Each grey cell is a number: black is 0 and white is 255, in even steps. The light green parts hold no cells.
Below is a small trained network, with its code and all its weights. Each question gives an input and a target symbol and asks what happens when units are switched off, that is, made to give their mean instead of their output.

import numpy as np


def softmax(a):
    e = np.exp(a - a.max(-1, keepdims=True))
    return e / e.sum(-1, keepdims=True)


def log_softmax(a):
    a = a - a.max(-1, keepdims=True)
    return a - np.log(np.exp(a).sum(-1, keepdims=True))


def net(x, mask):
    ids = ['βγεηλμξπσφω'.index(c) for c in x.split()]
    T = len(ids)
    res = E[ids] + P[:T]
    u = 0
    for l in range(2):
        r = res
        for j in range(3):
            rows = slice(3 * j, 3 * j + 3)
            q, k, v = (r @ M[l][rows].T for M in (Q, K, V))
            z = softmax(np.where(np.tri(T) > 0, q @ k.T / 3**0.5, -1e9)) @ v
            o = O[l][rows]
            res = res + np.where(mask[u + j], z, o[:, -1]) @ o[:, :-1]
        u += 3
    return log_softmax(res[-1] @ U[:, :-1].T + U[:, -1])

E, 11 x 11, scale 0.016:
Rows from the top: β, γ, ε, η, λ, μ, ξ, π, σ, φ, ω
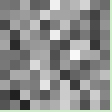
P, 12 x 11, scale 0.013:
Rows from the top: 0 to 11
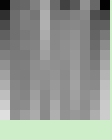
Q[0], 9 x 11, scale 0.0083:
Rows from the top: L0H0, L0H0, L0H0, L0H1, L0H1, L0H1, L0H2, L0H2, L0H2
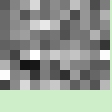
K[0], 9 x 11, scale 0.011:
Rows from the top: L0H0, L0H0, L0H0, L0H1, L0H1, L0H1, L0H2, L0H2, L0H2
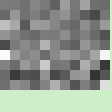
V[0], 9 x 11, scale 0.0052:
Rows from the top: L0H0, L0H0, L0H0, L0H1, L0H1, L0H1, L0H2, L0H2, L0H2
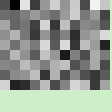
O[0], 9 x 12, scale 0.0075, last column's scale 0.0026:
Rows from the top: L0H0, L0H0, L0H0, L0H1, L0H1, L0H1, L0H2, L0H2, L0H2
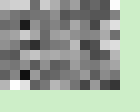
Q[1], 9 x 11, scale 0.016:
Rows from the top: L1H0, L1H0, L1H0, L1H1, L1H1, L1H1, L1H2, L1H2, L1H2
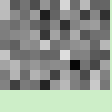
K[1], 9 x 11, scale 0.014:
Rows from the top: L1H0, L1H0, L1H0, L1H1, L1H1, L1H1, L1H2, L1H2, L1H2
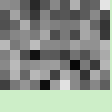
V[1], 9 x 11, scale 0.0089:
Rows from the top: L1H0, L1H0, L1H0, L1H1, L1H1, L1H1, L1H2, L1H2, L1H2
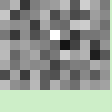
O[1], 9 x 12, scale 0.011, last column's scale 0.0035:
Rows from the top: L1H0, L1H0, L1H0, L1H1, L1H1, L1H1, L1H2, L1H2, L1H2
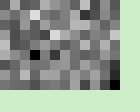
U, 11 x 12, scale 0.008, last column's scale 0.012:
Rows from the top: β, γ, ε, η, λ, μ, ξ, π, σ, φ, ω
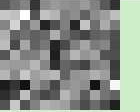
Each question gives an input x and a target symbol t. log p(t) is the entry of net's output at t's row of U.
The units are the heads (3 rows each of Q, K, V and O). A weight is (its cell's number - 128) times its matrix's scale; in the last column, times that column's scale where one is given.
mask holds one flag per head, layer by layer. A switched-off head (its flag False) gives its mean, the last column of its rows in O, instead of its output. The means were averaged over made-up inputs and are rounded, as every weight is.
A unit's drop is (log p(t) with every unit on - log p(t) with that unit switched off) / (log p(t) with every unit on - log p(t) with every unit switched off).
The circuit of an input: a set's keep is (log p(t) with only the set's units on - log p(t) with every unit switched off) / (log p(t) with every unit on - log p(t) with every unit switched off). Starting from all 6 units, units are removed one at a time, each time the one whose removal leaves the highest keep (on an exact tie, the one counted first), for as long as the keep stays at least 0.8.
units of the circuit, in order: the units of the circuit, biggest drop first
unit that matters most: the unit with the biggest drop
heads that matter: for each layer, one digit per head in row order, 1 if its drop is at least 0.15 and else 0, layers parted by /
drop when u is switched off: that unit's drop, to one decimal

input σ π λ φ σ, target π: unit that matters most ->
L0H1
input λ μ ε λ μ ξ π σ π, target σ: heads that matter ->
000 / 101
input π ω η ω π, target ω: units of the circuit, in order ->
L1H1; L0H1; L1H0
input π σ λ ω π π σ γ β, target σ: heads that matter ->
000 / 001
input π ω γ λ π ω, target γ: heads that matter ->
001 / 001
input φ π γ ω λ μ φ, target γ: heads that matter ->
001 / 000
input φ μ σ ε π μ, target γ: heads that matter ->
011 / 001
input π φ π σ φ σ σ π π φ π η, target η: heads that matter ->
000 / 001
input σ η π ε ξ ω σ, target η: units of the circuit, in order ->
L0H1; L1H1; L0H0
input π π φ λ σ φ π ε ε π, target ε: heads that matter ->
010 / 101
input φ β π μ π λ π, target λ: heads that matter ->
000 / 111
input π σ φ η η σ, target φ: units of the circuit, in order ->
L0H1; L1H1
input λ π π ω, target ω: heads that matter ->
000 / 111
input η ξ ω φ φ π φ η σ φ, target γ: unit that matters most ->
L0H0
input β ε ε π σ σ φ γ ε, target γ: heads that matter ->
100 / 001
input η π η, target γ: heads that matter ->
111 / 001
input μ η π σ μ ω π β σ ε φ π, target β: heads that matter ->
010 / 101
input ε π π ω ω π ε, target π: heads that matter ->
100 / 011
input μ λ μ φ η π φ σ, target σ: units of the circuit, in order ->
L0H1; L1H0
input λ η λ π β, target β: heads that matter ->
000 / 100
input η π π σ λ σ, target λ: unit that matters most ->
L1H1
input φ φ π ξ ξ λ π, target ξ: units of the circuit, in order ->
L1H0; L0H1; L1H1
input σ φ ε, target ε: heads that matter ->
000 / 101
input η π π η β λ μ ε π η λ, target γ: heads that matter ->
011 / 000
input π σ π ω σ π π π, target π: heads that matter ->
010 / 010
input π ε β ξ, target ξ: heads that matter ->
000 / 111
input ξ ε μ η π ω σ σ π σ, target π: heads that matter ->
000 / 010
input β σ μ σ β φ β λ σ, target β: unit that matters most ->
L0H1
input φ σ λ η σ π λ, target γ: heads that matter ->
001 / 000
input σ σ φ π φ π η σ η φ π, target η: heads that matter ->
010 / 011
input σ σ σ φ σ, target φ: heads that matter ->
001 / 110
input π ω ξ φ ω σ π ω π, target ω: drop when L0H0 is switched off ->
0.0
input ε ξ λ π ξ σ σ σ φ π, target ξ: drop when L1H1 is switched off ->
0.1
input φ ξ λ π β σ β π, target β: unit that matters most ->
L1H0
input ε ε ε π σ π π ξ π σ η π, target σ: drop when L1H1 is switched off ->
-0.1
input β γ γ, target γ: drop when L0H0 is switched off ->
0.0
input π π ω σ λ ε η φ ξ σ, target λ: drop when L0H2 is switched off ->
-0.1
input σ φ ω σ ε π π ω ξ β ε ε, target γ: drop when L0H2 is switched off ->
-0.1
